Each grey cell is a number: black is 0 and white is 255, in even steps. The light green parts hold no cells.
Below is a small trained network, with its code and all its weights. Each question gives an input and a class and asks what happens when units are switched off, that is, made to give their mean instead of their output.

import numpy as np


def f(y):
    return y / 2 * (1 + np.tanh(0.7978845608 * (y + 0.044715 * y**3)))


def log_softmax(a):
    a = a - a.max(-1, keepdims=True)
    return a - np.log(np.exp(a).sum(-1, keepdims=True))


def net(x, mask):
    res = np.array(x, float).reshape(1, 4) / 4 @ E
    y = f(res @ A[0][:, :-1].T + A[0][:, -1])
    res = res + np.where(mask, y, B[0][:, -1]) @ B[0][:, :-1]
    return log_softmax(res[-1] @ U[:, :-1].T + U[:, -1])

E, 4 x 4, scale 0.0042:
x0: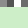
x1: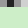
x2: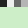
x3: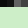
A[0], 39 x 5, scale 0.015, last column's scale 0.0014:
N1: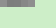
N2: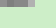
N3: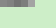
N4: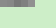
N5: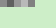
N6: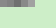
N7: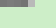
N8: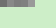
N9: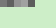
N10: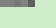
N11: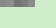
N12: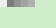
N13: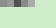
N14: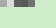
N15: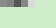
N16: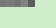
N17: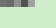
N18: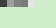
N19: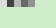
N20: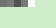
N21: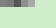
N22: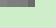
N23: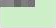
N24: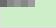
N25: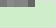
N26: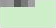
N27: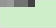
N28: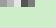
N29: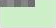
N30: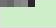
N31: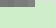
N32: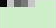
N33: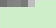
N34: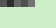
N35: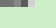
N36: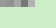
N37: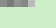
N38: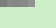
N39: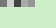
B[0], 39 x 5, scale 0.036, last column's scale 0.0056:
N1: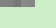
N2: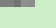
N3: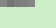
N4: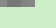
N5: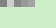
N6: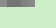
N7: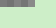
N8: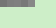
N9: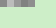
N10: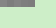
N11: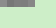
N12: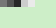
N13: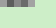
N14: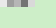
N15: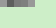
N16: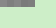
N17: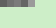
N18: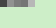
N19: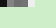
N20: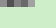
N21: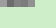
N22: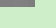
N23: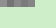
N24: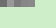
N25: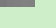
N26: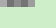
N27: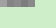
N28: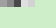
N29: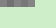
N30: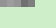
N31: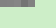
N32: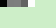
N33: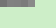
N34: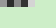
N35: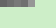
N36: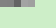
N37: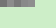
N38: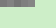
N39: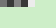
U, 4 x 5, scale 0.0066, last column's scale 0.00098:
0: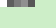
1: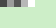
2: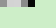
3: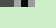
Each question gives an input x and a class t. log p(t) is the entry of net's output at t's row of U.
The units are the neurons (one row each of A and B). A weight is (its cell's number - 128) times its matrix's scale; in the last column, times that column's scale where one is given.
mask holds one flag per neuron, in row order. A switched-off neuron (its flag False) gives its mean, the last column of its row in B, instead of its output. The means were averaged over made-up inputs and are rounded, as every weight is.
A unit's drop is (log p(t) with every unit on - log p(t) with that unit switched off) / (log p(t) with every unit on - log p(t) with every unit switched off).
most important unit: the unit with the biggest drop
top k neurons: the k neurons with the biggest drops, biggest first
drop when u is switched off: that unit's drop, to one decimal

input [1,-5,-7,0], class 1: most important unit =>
N39
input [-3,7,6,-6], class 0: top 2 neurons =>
[N19, N32]
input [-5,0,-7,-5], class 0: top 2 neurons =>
[N32, N18]
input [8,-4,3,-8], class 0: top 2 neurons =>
[N32, N14]
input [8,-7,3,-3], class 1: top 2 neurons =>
[N28, N34]
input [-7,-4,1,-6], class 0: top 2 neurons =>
[N14, N19]
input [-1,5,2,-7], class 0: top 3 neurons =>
[N32, N19, N18]
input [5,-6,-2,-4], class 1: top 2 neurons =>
[N34, N19]
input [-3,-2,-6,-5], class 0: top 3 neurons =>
[N32, N14, N18]
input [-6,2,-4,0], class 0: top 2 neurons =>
[N32, N19]
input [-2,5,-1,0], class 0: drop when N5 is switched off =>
-0.1
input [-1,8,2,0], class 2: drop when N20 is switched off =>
0.0
